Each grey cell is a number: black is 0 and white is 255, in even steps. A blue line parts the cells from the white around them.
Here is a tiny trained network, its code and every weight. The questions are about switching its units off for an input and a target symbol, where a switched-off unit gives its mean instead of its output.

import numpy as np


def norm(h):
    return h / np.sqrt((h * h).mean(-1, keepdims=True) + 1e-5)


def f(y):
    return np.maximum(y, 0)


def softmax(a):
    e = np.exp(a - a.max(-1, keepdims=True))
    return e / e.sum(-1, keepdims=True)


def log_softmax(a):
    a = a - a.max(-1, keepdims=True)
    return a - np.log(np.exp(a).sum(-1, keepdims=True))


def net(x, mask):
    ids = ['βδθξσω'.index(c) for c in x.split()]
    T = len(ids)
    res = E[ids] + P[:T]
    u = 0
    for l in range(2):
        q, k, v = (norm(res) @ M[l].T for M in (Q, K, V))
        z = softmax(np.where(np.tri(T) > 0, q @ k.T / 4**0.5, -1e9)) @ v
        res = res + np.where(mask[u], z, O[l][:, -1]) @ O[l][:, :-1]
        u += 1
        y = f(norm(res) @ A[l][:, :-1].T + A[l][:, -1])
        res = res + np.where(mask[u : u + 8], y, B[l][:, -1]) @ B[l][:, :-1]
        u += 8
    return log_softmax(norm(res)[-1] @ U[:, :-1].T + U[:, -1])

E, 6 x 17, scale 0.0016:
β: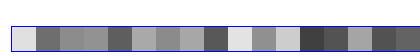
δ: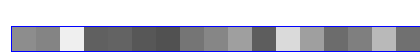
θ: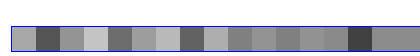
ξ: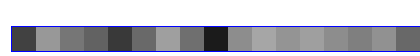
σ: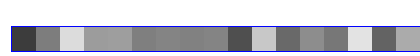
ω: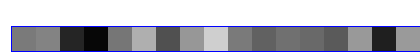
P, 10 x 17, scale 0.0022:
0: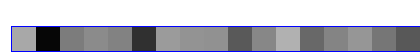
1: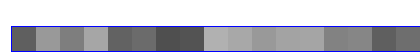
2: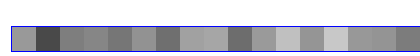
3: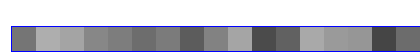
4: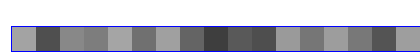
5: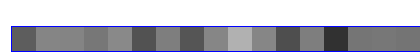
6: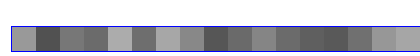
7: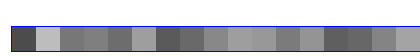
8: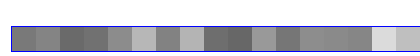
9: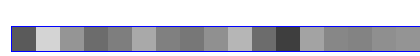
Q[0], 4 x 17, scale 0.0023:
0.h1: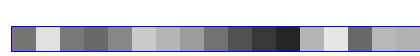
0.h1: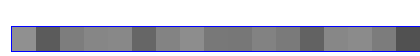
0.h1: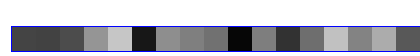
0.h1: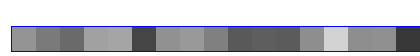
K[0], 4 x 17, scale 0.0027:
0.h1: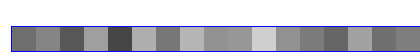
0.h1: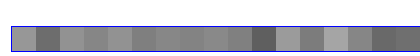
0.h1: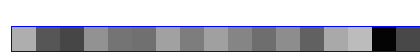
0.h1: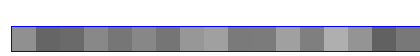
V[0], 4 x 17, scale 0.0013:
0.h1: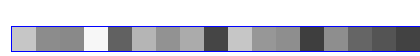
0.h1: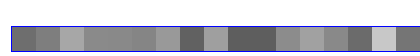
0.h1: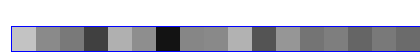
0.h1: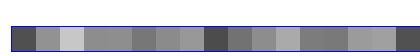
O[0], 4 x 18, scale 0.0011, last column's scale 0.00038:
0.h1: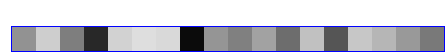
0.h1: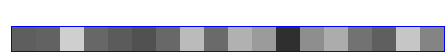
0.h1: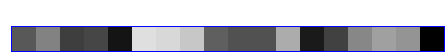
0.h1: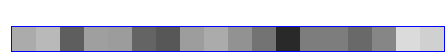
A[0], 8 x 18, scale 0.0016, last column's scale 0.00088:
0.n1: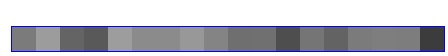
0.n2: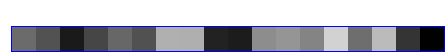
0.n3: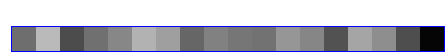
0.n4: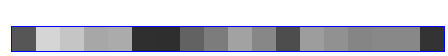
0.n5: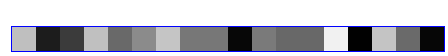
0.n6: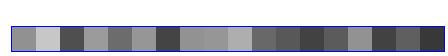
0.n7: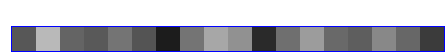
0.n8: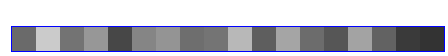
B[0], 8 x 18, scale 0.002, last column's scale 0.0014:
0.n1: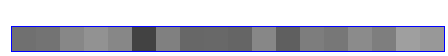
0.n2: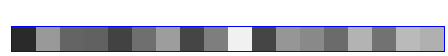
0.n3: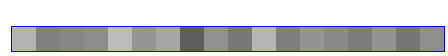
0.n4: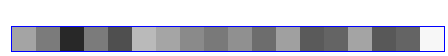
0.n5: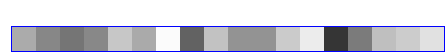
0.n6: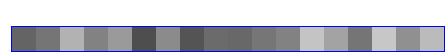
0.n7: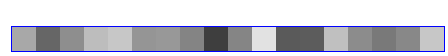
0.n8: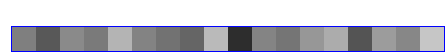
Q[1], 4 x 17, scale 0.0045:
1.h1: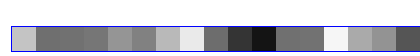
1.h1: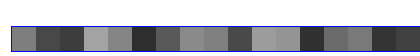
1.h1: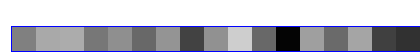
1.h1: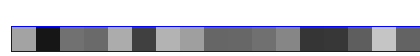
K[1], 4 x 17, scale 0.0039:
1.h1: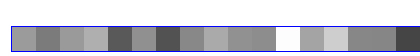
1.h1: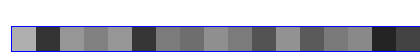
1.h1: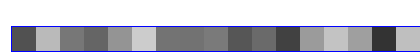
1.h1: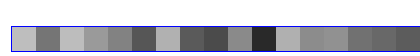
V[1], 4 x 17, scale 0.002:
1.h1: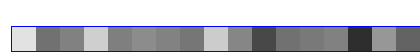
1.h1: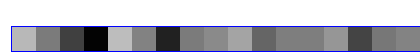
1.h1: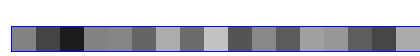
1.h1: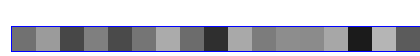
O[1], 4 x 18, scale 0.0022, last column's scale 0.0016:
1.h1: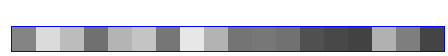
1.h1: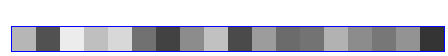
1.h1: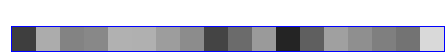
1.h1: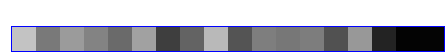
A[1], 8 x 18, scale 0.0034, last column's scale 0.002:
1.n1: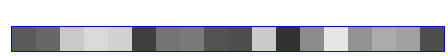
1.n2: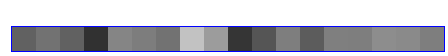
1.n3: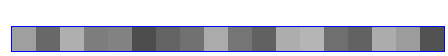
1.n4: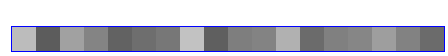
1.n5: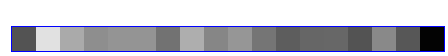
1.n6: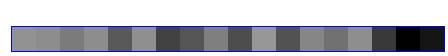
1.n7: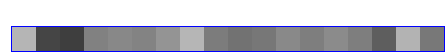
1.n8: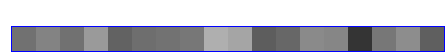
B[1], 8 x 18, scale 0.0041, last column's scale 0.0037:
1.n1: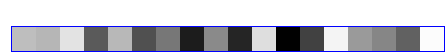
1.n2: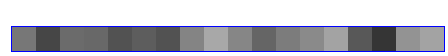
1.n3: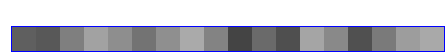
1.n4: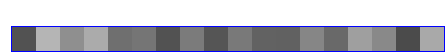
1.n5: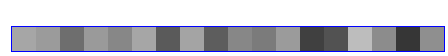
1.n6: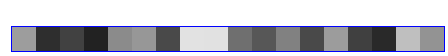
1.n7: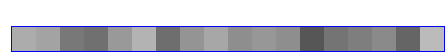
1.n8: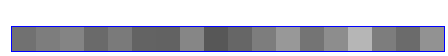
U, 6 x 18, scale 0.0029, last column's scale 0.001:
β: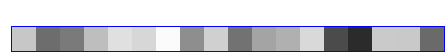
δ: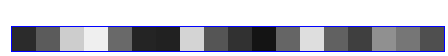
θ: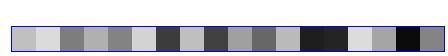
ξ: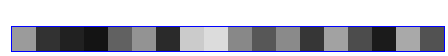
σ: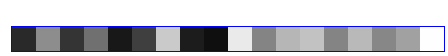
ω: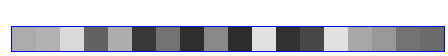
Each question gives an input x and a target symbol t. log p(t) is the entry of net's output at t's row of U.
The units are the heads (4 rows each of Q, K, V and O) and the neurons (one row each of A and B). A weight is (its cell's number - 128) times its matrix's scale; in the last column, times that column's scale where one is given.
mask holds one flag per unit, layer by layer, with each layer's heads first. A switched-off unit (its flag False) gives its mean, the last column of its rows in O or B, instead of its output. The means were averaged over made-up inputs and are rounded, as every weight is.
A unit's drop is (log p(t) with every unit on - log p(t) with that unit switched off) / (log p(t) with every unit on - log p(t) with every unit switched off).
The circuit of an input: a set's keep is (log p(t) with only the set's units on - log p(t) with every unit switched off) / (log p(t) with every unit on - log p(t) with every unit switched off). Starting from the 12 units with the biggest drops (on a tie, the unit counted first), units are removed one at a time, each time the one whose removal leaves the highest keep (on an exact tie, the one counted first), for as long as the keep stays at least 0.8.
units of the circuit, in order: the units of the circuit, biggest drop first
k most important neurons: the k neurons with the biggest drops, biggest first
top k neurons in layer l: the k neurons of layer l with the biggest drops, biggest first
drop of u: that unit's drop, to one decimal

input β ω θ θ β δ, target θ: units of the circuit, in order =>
(1.h1, 1.n5, 1.n1)
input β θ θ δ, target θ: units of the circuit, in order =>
(1.h1, 1.n5)
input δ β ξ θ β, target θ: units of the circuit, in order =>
(1.n1, 1.n4, 1.n7)
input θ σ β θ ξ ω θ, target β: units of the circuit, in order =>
(1.n1, 0.n5)
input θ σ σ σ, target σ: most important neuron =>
(0.n4)
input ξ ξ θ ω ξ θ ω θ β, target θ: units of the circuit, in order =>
(1.n1, 1.n4)
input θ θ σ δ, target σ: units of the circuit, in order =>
(1.n1, 1.h1)
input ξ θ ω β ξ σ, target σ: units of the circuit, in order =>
(1.h1, 1.n1, 0.n4)
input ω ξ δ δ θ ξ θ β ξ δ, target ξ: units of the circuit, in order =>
(1.h1, 1.n6)
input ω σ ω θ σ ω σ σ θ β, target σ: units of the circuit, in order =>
(1.h1, 1.n1)
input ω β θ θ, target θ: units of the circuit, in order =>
(1.h1, 1.n5)
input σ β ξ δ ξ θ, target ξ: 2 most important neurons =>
(1.n6, 1.n1)
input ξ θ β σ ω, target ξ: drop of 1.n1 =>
0.2
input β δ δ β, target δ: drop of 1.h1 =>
0.7
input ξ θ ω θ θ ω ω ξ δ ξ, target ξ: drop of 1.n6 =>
0.7
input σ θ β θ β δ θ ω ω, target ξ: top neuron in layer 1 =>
(1.n2)
